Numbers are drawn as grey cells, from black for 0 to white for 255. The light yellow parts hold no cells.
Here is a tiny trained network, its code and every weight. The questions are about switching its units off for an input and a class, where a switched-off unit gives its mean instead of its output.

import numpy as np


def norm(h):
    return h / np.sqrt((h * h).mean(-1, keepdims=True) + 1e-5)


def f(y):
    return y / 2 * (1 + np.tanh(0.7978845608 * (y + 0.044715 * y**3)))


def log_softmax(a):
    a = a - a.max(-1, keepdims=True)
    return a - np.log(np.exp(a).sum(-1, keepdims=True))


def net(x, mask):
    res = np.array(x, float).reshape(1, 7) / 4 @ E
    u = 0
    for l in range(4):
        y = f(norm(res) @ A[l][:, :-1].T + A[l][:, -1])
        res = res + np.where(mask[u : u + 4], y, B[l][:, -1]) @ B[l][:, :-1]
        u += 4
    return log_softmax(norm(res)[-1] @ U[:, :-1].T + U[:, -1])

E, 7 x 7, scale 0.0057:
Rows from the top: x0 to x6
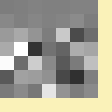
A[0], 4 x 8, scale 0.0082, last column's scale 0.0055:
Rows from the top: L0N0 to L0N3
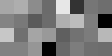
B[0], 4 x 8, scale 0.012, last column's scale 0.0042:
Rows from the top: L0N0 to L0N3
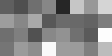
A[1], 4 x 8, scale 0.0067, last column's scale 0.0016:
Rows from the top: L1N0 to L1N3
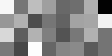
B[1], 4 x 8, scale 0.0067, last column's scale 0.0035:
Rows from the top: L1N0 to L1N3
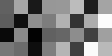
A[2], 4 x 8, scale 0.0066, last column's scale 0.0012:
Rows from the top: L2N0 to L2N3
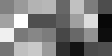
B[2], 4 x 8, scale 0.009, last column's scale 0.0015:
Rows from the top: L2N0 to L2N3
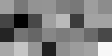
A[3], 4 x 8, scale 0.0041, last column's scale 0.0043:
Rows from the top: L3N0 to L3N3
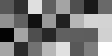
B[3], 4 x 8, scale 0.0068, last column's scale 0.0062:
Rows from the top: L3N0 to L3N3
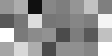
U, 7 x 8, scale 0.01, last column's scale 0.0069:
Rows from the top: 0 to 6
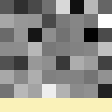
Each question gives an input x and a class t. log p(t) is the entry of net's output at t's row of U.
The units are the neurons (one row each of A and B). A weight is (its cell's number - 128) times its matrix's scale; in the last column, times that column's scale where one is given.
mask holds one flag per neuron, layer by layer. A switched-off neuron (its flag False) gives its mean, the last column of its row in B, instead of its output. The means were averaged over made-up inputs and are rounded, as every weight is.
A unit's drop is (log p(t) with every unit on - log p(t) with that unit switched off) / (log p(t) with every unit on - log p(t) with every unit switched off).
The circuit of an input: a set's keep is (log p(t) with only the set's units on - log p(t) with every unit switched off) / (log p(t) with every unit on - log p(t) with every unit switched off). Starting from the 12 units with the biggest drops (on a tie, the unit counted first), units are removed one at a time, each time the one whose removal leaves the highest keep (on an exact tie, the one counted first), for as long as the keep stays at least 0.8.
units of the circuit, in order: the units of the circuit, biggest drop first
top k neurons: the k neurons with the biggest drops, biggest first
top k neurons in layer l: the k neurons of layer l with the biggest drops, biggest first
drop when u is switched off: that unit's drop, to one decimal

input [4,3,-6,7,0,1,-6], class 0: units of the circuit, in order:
[L2N1]
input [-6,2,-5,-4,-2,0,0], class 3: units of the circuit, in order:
[L0N0, L1N2, L3N3]
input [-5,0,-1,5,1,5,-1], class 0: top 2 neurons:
[L2N1, L0N0]
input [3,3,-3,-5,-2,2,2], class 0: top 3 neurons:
[L0N0, L1N3, L0N3]
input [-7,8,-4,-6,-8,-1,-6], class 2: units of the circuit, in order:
[L1N1, L3N2, L3N0]
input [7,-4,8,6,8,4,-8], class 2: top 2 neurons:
[L1N0, L1N2]
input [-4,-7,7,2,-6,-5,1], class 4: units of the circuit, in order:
[L0N0, L0N2]
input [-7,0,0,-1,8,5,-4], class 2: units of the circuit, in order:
[L1N0, L1N2]
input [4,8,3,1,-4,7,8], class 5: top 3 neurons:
[L2N3, L0N3, L1N3]
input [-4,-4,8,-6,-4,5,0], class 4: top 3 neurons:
[L0N0, L1N1, L0N2]
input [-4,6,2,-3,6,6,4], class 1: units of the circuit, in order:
[L2N3, L0N3]
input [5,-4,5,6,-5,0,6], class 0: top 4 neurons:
[L2N1, L0N3, L0N2, L1N0]
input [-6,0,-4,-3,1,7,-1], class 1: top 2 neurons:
[L2N3, L0N0]
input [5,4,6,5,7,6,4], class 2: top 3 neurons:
[L1N0, L1N2, L0N3]
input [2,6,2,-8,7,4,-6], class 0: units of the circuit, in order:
[L1N3]
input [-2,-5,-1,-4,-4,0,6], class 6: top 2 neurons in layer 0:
[L0N2, L0N0]
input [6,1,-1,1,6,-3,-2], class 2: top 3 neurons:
[L1N0, L0N0, L1N2]
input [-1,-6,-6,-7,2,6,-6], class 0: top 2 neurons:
[L1N3, L0N0]
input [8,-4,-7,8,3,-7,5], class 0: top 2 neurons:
[L2N1, L0N0]
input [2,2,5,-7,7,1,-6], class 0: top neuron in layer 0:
[L0N2]
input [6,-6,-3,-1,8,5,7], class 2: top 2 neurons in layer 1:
[L1N0, L1N2]
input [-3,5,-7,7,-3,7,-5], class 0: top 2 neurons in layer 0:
[L0N0, L0N2]
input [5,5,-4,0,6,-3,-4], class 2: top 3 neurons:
[L1N0, L0N0, L1N2]
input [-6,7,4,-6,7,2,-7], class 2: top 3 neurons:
[L1N0, L1N2, L1N1]
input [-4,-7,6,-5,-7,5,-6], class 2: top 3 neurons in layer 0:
[L0N0, L0N3, L0N1]
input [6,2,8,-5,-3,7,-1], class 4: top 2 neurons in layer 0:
[L0N0, L0N2]
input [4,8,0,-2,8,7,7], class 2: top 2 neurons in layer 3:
[L3N3, L3N1]
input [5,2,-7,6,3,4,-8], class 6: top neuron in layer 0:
[L0N3]
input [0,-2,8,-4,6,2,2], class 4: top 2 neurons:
[L0N0, L3N1]
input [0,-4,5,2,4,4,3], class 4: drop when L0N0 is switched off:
1.3
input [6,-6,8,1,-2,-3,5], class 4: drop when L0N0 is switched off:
1.0
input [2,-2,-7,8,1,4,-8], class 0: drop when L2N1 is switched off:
0.7
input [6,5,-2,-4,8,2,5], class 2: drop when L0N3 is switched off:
0.1
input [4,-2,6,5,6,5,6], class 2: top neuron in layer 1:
[L1N0]
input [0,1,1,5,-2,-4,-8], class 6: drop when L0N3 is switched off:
1.2
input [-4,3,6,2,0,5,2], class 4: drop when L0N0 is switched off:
1.0
